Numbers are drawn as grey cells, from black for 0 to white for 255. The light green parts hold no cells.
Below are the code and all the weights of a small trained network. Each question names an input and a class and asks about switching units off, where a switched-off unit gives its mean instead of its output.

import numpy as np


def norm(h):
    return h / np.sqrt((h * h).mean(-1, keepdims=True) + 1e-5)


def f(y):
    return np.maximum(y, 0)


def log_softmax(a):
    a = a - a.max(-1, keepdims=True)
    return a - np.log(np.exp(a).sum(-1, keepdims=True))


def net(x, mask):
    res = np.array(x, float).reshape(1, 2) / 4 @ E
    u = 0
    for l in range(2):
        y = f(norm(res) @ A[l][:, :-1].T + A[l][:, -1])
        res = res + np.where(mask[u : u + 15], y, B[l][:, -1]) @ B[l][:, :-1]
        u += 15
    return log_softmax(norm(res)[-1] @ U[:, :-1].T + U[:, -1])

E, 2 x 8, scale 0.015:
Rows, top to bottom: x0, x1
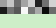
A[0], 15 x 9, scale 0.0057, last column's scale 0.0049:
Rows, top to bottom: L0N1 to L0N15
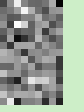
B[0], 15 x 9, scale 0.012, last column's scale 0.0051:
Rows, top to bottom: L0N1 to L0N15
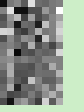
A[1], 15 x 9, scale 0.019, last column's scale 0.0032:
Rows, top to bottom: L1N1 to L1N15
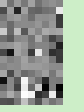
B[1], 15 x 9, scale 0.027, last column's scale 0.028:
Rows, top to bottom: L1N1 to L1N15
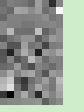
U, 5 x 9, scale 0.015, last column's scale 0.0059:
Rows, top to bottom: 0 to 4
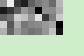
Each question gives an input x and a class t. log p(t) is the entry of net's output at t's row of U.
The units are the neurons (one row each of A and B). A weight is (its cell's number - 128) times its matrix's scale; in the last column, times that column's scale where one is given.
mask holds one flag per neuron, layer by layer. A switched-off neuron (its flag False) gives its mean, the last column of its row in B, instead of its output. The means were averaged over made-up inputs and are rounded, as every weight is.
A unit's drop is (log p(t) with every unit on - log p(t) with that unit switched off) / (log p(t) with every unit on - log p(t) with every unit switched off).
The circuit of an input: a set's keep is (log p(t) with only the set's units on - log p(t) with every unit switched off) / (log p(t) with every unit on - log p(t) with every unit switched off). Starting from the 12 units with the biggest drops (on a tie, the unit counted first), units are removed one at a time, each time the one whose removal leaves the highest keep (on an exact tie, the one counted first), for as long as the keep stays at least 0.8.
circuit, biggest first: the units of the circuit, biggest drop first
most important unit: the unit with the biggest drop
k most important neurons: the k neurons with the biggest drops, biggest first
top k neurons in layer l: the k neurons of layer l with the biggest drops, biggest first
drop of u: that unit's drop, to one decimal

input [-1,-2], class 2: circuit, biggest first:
(L1N12 L1N8)
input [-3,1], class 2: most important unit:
L0N4
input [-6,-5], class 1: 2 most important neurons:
(L0N2 L1N13)
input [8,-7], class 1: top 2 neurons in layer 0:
(L0N2 L0N5)
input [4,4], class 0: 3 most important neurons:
(L1N12 L1N8 L0N6)
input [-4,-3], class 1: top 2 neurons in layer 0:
(L0N5 L0N2)
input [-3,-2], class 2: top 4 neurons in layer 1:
(L1N12 L1N8 L1N14 L1N13)
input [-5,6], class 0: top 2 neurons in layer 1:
(L1N13 L1N12)
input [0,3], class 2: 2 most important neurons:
(L0N2 L1N12)
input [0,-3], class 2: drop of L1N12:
0.8
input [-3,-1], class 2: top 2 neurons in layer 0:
(L0N4 L0N6)
